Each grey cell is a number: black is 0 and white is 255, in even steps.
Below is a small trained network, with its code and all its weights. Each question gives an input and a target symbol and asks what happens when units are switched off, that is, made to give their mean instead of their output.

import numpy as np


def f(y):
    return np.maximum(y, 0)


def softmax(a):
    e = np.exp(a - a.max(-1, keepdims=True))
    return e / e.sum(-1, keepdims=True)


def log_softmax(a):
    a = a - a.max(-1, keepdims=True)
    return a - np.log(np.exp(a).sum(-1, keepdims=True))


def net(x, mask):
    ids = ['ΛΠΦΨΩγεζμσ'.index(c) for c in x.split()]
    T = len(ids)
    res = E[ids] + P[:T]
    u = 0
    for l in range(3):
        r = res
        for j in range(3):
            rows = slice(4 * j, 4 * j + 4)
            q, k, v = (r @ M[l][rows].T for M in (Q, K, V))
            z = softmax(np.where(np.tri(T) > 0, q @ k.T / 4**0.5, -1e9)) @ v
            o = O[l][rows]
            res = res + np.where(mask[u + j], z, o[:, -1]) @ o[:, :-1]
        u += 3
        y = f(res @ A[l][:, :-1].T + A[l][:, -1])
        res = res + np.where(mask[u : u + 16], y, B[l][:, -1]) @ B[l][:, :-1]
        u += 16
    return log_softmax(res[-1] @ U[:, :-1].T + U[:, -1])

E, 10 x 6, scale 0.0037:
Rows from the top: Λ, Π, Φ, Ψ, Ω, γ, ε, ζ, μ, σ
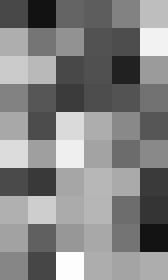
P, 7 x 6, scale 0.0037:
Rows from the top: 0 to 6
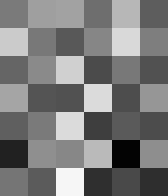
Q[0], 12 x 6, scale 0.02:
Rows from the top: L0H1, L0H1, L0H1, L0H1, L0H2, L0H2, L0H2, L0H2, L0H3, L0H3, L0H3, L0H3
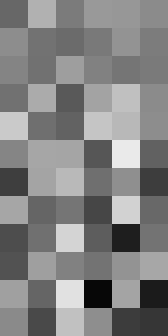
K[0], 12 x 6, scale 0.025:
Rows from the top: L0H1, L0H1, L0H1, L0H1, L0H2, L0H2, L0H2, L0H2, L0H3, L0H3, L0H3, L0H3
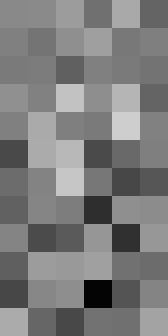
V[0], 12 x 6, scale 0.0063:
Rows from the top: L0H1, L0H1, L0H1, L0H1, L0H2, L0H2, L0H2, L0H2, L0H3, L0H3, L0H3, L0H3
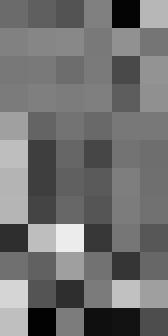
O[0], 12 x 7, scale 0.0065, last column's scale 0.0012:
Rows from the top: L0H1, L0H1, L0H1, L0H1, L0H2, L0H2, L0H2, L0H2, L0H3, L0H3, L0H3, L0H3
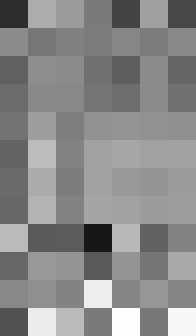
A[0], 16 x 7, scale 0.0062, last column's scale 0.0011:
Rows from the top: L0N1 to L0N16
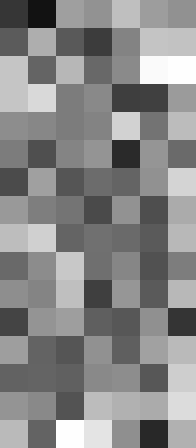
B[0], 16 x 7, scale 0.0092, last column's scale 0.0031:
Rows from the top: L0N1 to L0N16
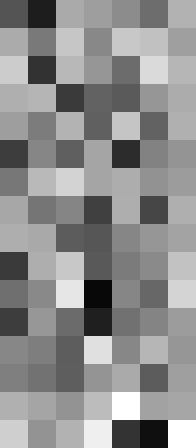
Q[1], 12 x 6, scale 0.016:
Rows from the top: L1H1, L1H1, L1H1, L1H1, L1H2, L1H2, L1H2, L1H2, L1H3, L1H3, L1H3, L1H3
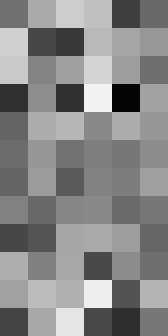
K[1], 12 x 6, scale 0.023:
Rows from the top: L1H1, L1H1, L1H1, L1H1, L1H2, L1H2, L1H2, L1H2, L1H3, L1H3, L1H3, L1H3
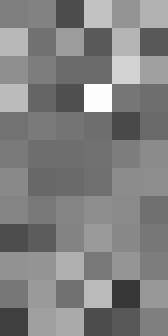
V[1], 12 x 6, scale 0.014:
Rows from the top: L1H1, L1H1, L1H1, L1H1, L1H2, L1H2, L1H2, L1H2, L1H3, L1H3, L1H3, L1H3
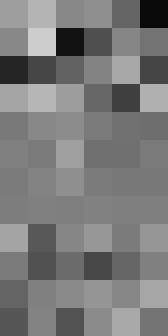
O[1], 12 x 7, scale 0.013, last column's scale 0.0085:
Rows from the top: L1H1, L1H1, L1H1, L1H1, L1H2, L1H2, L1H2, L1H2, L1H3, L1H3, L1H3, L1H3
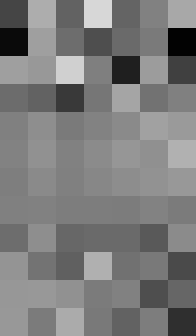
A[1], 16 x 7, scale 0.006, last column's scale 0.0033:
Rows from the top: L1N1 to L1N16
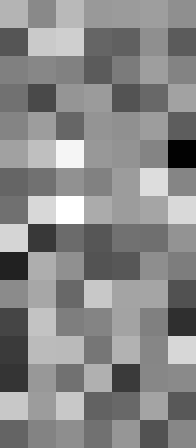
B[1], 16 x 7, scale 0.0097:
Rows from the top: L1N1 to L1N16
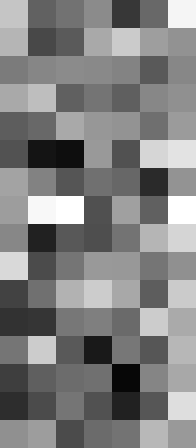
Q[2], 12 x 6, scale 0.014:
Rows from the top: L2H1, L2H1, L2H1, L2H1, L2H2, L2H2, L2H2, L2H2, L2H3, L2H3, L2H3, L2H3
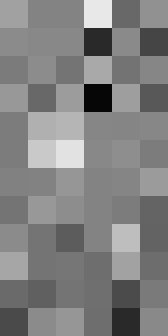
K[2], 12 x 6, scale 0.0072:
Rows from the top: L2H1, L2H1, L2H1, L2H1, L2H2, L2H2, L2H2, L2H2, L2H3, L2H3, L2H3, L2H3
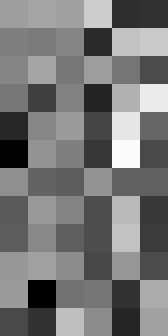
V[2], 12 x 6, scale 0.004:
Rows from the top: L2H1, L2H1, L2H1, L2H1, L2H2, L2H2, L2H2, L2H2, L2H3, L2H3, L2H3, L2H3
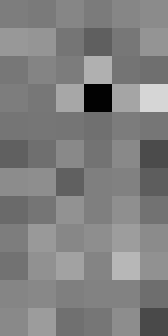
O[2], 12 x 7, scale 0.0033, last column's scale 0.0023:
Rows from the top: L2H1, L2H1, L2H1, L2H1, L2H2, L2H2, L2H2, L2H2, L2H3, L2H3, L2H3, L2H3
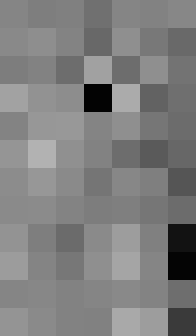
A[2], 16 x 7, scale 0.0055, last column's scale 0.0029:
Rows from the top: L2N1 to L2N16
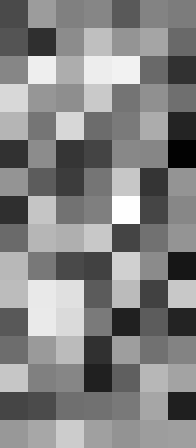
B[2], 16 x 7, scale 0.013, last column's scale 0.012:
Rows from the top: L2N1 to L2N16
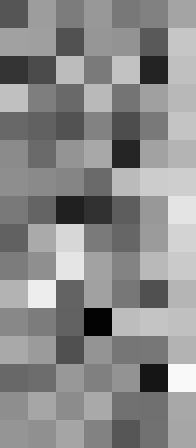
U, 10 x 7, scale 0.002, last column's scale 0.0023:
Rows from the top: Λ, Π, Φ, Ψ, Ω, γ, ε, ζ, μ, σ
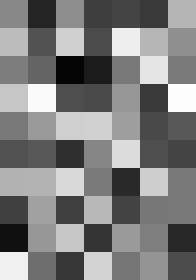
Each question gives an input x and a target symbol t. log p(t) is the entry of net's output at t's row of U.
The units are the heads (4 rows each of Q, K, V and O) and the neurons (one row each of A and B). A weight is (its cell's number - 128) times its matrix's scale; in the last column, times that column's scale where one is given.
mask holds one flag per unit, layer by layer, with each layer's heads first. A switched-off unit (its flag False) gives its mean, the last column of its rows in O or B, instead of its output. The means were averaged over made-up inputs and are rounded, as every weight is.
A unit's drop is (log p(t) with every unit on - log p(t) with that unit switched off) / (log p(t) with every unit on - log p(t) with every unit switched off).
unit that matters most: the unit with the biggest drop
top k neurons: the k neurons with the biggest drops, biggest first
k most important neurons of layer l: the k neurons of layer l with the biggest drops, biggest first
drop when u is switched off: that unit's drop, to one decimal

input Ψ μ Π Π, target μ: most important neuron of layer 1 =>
L1N8
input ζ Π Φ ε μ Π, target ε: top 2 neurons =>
L1N8, L2N9
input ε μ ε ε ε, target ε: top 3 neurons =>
L1N8, L2N9, L0N1
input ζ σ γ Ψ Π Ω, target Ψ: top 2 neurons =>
L2N11, L0N16
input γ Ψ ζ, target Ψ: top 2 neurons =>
L0N16, L2N11
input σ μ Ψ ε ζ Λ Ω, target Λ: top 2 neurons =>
L0N16, L1N6
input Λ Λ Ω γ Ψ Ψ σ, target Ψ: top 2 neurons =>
L0N16, L2N11
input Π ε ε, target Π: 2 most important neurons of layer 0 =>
L0N16, L0N3
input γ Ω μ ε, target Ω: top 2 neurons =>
L2N3, L0N16
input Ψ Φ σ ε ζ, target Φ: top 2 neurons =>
L0N16, L2N8
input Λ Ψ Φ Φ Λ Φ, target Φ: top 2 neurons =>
L2N8, L1N8
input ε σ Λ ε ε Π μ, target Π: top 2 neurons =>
L0N16, L2N10
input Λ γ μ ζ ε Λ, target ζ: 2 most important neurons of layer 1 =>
L1N14, L1N8
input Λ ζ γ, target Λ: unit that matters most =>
L0N16
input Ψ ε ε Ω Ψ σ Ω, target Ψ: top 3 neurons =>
L0N16, L2N11, L1N8
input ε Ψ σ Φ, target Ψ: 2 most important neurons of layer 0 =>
L0N16, L0N15
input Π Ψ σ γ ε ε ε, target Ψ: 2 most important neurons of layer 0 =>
L0N16, L0N10
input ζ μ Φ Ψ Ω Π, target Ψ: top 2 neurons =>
L2N11, L0N16
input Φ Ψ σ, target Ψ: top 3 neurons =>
L0N16, L2N11, L1N6
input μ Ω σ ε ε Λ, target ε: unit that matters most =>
L1H1
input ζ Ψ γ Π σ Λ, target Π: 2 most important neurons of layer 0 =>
L0N3, L0N16
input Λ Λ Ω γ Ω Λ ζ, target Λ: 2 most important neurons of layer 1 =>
L1N15, L1N6
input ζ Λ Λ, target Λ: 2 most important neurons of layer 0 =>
L0N16, L0N1
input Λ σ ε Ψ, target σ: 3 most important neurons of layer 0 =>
L0N3, L0N16, L0N1
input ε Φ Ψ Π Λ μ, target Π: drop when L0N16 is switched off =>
0.1
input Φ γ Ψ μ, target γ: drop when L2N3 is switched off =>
0.3
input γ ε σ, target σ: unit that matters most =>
L0H3
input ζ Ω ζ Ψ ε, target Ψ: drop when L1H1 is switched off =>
0.2
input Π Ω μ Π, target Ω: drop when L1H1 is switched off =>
0.4
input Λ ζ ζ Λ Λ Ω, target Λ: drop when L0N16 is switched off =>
0.3
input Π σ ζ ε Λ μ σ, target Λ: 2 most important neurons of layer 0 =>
L0N16, L0N1
